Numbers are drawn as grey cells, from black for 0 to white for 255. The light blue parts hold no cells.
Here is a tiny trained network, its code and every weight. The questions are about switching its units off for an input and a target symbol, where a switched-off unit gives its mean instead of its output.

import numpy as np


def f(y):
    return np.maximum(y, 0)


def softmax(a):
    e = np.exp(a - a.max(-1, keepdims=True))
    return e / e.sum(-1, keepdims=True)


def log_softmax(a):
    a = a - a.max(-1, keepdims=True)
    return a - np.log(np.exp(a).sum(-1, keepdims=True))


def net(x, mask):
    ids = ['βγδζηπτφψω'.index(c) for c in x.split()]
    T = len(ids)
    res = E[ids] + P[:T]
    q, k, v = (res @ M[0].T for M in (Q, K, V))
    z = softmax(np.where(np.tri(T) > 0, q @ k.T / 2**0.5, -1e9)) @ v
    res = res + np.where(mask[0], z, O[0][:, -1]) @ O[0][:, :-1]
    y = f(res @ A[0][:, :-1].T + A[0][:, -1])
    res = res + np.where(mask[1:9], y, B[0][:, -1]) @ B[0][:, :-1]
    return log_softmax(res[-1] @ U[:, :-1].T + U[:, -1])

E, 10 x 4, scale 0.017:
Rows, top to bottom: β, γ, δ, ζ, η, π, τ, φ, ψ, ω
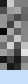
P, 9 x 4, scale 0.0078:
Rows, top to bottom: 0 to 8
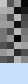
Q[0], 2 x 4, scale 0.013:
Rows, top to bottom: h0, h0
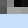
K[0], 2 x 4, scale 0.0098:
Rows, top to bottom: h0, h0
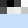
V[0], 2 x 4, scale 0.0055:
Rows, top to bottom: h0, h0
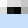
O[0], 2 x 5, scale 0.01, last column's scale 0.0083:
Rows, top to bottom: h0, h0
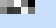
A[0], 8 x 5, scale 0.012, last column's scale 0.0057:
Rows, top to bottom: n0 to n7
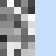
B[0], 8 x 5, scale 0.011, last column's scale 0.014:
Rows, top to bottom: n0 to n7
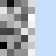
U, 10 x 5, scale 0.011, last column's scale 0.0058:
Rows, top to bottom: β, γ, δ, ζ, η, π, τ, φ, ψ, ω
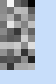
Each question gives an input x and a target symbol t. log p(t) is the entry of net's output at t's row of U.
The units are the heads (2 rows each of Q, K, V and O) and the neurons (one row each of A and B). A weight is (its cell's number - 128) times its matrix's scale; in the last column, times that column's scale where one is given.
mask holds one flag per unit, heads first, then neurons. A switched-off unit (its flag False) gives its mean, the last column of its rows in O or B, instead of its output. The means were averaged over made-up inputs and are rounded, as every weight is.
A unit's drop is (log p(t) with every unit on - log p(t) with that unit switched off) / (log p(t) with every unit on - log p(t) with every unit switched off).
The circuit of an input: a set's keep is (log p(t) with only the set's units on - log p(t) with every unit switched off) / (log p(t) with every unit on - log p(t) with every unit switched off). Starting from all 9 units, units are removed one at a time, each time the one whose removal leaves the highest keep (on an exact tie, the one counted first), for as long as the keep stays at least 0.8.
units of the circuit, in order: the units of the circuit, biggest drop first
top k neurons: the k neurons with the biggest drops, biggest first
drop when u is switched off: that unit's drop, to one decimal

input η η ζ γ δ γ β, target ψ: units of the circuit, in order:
(h0; n0; n6; n3)
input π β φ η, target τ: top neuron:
(n6)
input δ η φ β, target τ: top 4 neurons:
(n6; n4; n2; n7)
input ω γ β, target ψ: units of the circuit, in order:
(h0; n6; n0; n3)
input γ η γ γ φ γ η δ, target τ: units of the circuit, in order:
(h0; n6)
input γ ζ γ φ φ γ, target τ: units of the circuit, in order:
(h0; n6)
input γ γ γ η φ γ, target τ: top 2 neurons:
(n6; n4)
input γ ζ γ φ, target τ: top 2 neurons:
(n2; n6)
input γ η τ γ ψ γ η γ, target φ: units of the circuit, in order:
(n6; n0)
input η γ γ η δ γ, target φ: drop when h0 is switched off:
0.2
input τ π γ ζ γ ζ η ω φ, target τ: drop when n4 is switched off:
0.1
